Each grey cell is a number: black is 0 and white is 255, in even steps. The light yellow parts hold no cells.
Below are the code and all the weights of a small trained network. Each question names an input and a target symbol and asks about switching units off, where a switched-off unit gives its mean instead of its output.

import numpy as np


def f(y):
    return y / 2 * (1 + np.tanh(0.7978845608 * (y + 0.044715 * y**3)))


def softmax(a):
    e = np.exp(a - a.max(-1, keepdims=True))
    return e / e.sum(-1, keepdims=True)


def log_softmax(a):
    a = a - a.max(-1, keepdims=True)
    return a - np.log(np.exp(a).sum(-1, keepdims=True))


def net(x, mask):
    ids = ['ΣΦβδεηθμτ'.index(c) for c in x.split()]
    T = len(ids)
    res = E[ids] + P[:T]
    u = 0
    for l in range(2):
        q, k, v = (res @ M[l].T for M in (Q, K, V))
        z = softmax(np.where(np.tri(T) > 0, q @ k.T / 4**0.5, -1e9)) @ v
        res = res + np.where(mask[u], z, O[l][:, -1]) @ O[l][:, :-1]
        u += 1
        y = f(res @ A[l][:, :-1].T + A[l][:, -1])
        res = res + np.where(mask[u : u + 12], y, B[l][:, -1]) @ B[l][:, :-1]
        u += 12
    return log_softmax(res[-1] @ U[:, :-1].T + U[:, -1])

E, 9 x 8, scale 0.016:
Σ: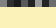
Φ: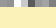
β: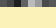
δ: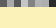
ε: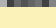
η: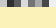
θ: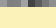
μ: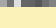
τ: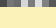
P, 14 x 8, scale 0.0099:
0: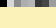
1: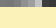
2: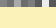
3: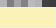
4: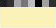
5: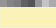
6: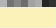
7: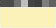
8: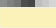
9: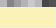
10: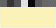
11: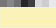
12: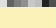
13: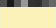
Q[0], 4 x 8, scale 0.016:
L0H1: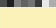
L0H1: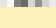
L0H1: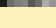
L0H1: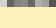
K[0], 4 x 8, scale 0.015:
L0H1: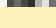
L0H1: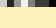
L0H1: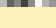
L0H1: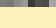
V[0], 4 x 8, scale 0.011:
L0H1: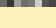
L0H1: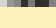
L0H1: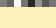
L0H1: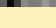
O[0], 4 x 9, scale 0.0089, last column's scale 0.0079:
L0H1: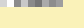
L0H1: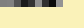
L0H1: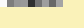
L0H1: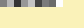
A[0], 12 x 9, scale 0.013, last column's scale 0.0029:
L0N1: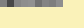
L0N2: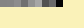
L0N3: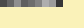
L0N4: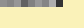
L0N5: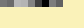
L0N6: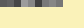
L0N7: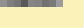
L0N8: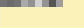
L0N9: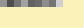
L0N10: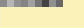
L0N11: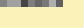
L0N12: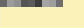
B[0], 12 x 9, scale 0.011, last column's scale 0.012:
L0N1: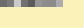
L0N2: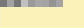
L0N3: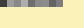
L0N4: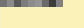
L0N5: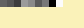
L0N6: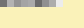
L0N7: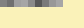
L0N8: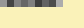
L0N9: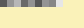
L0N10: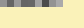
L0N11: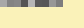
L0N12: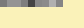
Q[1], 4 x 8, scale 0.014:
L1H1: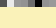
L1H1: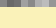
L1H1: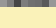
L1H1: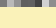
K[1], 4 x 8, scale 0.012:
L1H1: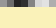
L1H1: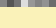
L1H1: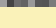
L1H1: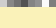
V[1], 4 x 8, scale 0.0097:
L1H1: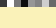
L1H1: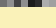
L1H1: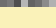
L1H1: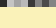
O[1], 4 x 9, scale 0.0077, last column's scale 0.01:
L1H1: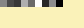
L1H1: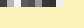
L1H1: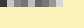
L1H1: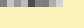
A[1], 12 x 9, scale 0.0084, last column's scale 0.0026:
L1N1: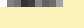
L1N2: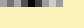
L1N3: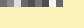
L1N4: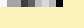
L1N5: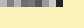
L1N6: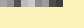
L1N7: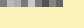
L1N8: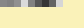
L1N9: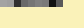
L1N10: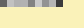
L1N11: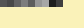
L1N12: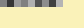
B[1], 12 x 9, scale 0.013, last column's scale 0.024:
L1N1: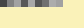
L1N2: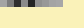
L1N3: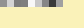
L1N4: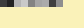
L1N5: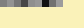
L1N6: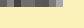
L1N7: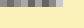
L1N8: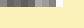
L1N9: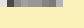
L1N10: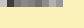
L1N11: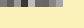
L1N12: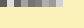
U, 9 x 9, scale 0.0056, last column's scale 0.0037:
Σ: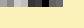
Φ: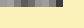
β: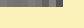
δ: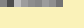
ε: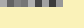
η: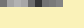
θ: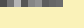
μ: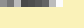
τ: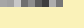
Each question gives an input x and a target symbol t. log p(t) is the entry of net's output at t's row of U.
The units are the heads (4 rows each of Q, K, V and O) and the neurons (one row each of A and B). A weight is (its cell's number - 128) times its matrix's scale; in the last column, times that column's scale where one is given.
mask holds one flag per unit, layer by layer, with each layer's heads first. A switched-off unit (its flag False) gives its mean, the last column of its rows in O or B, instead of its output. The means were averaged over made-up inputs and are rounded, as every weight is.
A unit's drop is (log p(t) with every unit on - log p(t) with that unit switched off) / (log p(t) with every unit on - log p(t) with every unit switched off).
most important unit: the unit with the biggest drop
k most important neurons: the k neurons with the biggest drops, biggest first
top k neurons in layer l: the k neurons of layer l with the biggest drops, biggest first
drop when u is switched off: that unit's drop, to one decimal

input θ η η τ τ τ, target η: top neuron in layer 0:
[L0N8]
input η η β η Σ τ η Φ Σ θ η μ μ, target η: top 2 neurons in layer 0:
[L0N5, L0N9]
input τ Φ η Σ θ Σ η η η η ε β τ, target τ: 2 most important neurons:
[L0N5, L1N5]
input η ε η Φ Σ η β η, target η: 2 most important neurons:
[L0N5, L0N10]
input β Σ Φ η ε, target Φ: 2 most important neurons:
[L1N2, L1N3]
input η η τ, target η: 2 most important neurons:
[L0N8, L1N12]
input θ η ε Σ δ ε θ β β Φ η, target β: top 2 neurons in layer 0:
[L0N6, L0N5]
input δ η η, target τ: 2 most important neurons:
[L0N5, L1N5]
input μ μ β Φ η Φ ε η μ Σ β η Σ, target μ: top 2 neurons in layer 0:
[L0N6, L0N11]
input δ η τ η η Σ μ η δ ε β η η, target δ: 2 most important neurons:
[L0N3, L0N1]
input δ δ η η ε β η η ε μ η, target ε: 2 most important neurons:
[L0N5, L1N9]
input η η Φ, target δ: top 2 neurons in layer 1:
[L1N4, L1N10]
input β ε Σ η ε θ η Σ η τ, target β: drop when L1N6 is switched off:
0.2
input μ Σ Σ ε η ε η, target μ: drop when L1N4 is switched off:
0.0
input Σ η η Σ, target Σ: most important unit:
L1H1
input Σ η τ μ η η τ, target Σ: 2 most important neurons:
[L0N5, L1N3]
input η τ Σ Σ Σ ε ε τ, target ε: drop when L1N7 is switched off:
0.1
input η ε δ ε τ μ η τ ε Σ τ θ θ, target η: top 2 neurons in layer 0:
[L0N5, L0N9]
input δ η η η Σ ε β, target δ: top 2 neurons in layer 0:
[L0N3, L0N1]
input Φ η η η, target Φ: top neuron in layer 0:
[L0N9]
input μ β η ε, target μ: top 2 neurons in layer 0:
[L0N6, L0N11]
